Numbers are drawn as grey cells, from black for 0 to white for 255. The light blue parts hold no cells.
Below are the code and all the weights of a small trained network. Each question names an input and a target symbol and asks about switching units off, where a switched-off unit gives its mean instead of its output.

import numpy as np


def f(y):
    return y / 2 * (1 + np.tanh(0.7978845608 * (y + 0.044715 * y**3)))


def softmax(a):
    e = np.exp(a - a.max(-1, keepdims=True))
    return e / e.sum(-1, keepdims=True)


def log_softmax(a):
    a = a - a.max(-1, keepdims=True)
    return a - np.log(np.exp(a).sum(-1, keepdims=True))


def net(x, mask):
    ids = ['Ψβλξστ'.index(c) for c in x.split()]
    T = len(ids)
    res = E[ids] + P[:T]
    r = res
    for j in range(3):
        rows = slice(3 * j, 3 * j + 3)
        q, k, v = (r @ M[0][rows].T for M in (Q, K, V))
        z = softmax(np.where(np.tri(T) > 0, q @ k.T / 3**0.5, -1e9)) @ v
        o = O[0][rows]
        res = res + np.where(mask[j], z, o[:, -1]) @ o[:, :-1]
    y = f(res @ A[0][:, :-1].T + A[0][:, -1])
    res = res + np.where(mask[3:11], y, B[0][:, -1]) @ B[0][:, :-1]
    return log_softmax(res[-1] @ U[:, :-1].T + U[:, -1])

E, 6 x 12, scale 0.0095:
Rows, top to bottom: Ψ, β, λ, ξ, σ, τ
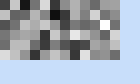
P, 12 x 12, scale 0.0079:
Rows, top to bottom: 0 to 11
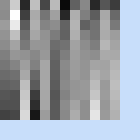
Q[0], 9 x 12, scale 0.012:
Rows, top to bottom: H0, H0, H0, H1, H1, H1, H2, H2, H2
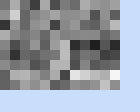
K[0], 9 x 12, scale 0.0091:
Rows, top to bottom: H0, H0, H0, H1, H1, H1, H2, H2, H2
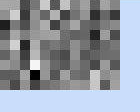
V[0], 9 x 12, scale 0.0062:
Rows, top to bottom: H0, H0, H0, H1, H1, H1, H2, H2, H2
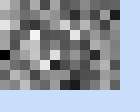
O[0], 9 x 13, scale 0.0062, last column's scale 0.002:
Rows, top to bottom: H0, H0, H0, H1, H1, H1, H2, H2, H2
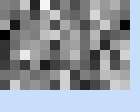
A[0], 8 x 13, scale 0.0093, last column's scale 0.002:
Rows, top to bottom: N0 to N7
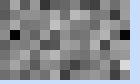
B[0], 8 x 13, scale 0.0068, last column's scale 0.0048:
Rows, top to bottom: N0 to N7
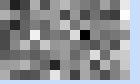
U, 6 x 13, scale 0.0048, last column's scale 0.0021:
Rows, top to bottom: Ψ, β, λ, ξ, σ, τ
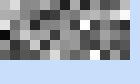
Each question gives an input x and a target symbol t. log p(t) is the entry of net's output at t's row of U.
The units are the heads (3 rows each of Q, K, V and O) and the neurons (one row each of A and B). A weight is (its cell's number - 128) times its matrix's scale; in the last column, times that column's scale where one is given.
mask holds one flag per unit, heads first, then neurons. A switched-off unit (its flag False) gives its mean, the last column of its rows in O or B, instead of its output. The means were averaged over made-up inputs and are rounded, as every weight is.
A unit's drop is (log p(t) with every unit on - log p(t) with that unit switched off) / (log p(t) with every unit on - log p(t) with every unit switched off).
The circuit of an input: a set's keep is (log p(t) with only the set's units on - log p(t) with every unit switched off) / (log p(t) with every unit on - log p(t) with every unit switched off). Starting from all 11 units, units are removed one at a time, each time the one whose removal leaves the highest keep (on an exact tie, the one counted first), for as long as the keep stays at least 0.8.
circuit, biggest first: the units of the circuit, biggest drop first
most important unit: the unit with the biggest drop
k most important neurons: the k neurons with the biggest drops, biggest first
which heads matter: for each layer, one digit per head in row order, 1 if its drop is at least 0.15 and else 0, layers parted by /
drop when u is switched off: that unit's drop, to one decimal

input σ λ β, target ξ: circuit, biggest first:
[H2; H1]
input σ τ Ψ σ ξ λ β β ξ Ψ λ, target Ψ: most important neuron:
[N1]
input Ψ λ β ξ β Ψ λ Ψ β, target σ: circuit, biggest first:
[H2; H0]
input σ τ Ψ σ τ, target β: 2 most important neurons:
[N3; N6]
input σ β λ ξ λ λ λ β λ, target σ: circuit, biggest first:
[H2; H0; N0]
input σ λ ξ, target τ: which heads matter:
101
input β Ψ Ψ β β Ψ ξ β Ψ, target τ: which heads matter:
011
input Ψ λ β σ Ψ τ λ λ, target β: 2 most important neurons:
[N4; N1]
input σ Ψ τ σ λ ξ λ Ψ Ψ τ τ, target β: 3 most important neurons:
[N3; N1; N4]
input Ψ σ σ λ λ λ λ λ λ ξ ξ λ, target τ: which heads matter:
001
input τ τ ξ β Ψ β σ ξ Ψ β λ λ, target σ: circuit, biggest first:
[H0; H2; N0]
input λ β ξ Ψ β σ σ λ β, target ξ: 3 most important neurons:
[N4; N1; N7]
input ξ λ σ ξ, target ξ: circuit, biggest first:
[H1; H2]
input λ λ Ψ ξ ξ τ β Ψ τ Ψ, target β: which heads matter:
010
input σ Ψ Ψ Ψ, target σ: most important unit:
H2
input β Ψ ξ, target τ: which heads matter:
110
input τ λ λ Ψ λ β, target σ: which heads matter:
101
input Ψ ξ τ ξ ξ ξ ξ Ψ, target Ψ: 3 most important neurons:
[N1; N0; N2]
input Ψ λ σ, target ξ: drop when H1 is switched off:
0.6
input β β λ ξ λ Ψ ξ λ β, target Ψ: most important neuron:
[N1]
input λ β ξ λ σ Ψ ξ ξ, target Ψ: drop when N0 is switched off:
0.2
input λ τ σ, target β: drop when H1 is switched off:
0.2
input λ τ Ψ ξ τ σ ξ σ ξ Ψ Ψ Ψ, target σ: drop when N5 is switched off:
0.1
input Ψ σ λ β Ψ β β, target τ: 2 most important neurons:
[N7; N6]
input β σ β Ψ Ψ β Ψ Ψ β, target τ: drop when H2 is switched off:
0.4
